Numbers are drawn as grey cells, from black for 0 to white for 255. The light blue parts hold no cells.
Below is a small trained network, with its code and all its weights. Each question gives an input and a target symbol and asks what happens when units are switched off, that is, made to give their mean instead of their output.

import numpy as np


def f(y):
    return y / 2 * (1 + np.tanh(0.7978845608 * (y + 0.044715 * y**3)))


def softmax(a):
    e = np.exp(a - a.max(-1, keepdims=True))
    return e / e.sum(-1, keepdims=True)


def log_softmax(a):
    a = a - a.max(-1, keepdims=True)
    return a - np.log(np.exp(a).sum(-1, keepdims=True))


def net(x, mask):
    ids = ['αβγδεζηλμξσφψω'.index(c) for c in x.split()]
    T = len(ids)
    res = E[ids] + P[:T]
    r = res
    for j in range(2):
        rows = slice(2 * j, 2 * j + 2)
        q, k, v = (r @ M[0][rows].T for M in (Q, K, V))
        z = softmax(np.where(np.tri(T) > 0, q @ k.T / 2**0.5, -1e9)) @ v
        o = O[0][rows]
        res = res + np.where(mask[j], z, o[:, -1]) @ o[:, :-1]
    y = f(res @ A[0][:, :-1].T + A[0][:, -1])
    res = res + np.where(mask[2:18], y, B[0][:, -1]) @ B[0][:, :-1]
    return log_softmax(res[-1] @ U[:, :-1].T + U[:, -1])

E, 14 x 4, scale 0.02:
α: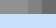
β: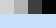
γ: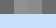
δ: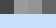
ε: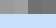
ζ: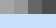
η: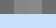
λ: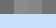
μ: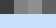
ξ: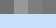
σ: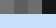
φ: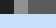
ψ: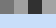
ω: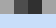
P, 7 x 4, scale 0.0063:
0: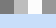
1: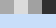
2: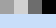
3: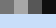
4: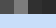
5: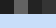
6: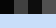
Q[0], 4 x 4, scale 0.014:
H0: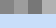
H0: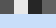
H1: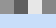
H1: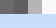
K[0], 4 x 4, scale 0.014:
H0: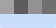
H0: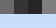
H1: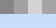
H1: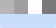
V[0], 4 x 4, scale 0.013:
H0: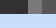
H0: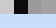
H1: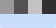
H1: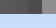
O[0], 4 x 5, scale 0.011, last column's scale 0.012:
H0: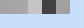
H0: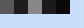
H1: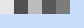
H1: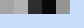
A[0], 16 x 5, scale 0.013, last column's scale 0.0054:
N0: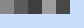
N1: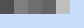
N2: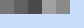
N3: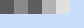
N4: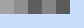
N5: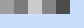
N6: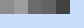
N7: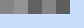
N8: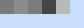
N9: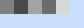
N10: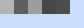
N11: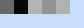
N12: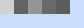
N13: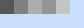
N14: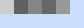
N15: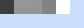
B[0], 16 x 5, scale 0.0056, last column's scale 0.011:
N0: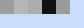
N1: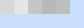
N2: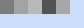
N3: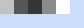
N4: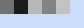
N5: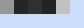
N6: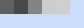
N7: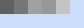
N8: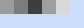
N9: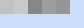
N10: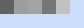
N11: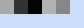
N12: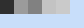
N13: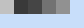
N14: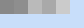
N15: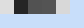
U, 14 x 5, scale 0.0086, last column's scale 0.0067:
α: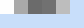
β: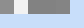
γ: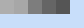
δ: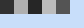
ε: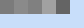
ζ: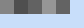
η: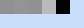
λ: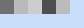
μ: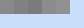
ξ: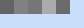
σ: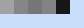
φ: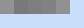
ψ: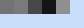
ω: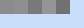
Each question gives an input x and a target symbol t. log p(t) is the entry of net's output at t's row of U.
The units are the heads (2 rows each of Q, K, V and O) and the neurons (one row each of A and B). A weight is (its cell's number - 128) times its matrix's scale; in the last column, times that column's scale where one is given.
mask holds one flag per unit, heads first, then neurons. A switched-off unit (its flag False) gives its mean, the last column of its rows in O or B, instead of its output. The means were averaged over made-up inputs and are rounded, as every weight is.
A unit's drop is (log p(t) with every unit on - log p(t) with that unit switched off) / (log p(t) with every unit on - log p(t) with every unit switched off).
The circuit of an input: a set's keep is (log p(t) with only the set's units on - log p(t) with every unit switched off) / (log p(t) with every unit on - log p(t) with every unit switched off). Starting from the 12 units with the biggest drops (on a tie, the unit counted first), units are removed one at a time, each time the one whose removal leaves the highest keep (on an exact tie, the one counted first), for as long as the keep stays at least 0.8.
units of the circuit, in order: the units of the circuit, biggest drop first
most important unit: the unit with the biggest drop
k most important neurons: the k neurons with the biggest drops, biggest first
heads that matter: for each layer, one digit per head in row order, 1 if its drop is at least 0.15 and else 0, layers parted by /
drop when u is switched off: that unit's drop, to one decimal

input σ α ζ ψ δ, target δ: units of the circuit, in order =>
[H1]
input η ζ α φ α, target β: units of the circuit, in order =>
[H0 N15]
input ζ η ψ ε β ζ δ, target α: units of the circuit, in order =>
[N15 N12 H0]
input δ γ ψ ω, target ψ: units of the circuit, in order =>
[H0 H1]
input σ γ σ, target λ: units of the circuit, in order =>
[N10 N12 H1 H0]
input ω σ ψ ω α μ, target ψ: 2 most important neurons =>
[N15 N14]
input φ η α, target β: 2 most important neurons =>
[N15 N5]
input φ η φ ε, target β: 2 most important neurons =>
[N15 N5]
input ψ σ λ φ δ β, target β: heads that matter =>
10
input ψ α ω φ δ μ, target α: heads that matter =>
00
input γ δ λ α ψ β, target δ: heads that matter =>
01
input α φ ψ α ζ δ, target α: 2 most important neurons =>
[N15 N3]
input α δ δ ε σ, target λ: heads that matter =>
11
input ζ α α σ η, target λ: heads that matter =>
11
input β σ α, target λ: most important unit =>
H1
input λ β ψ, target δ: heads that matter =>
01
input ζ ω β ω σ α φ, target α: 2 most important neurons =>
[N1 N15]
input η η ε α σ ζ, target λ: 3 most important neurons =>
[N10 N12 N3]
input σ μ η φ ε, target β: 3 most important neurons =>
[N15 N5 N3]
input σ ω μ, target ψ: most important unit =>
H0
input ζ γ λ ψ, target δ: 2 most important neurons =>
[N7 N6]
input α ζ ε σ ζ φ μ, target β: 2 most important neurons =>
[N3 N5]
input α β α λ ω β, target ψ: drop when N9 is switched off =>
0.1
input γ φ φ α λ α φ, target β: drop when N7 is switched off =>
0.0
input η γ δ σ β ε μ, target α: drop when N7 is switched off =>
0.1
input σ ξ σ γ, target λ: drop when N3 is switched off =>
0.3
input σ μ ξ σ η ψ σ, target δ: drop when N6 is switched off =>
0.3
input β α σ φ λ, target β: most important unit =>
H0
